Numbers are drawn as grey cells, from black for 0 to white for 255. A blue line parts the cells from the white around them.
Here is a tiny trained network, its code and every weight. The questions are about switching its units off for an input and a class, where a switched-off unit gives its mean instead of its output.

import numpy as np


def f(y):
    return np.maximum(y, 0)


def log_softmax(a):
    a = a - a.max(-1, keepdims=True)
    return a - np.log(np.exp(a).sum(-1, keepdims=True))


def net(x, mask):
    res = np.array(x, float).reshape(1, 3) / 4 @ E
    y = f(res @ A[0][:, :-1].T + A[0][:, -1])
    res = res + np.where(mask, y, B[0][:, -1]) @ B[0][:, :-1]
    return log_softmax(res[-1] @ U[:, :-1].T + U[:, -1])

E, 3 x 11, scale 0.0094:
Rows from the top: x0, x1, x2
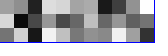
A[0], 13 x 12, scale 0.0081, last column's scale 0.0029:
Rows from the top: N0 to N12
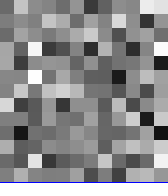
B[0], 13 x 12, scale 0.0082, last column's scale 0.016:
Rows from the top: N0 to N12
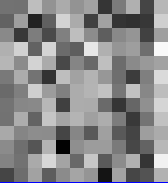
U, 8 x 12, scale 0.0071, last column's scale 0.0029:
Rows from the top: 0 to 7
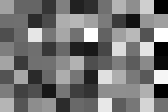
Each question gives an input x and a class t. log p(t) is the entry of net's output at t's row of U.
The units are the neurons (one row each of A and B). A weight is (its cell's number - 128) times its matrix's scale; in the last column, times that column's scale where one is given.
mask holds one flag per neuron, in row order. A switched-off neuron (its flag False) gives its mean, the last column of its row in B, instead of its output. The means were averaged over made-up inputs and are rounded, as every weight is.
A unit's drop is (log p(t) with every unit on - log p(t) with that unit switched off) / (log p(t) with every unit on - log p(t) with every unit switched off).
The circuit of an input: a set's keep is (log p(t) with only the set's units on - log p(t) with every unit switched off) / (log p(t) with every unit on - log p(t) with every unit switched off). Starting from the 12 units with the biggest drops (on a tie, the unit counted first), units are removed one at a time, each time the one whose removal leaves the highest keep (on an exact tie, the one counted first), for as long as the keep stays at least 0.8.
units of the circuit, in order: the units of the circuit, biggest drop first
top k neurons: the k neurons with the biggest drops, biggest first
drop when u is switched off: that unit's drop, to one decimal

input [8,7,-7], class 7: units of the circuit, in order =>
N4
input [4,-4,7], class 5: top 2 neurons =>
N1, N11
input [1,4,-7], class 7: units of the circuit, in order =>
N9, N4
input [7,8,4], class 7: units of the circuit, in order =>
N4, N10
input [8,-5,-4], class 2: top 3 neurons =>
N0, N1, N6
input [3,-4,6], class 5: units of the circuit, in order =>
N1, N7
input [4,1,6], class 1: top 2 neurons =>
N3, N1
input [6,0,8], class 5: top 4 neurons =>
N5, N7, N6, N12
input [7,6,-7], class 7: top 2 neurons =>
N4, N1
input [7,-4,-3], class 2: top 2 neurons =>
N0, N1
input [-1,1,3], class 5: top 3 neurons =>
N5, N7, N12
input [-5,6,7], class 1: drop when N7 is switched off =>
0.2
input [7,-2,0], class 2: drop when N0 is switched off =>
0.2
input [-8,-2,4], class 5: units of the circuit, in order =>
N1
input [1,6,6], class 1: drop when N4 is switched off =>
0.0
